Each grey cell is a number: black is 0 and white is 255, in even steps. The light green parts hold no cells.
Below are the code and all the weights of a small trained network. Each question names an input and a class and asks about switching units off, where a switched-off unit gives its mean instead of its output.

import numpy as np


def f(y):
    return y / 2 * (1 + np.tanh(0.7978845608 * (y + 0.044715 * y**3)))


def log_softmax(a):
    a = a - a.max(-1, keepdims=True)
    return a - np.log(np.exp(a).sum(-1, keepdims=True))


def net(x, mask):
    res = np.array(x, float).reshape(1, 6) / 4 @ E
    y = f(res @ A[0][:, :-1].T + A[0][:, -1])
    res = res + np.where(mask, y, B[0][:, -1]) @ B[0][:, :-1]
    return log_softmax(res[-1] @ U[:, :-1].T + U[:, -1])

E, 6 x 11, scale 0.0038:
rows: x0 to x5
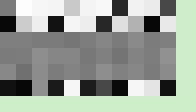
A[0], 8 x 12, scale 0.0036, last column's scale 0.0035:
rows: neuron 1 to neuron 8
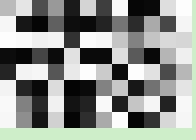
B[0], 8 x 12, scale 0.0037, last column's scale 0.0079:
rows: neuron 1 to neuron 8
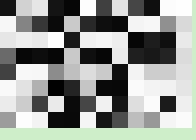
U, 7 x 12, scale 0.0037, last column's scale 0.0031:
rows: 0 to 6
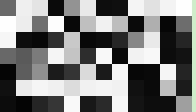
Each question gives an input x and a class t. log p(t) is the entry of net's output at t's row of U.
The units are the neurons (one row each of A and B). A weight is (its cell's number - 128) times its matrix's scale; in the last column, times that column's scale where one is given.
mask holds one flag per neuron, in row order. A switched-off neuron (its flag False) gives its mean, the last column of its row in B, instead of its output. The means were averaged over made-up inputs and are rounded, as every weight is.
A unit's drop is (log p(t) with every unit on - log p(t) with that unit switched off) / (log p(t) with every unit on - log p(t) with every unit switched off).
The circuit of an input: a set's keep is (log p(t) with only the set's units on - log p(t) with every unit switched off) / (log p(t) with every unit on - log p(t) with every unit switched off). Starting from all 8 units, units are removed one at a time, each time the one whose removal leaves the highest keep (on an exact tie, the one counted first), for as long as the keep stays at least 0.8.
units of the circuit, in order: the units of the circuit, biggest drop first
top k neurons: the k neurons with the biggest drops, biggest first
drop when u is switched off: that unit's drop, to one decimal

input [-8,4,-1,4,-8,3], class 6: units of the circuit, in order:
(neuron 4)
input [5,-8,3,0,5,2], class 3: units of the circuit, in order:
(neuron 1; neuron 7)
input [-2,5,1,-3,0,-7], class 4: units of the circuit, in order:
(neuron 1; neuron 5)
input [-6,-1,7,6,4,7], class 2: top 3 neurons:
(neuron 2; neuron 1; neuron 3)
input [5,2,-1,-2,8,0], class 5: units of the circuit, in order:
(neuron 6; neuron 2)
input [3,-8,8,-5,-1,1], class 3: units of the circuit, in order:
(neuron 7; neuron 1)
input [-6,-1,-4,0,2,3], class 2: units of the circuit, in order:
(neuron 2; neuron 4)
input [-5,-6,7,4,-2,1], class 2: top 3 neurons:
(neuron 1; neuron 5; neuron 2)
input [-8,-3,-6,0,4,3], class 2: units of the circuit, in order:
(neuron 4; neuron 2)
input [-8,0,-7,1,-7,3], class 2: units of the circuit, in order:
(neuron 2; neuron 4)
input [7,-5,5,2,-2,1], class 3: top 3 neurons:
(neuron 1; neuron 5; neuron 8)
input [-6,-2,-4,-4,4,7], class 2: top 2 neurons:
(neuron 2; neuron 1)
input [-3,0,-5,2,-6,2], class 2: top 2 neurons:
(neuron 1; neuron 3)
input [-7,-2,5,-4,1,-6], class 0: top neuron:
(neuron 6)
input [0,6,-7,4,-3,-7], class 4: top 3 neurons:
(neuron 1; neuron 5; neuron 7)
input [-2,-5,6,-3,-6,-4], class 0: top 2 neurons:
(neuron 6; neuron 8)
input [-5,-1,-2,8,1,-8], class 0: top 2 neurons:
(neuron 6; neuron 8)
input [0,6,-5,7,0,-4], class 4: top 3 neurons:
(neuron 1; neuron 7; neuron 5)
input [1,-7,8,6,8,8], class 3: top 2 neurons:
(neuron 7; neuron 4)
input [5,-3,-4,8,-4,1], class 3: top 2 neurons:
(neuron 1; neuron 8)
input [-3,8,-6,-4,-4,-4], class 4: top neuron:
(neuron 1)
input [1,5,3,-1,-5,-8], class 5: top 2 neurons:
(neuron 3; neuron 4)
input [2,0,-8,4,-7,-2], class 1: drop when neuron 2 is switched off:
0.1
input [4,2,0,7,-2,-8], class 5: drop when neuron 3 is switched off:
0.2
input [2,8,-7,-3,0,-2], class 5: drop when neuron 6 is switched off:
0.2
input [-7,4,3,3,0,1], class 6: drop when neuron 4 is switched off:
0.5
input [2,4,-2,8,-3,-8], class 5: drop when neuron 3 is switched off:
0.4
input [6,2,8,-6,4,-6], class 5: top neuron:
(neuron 7)
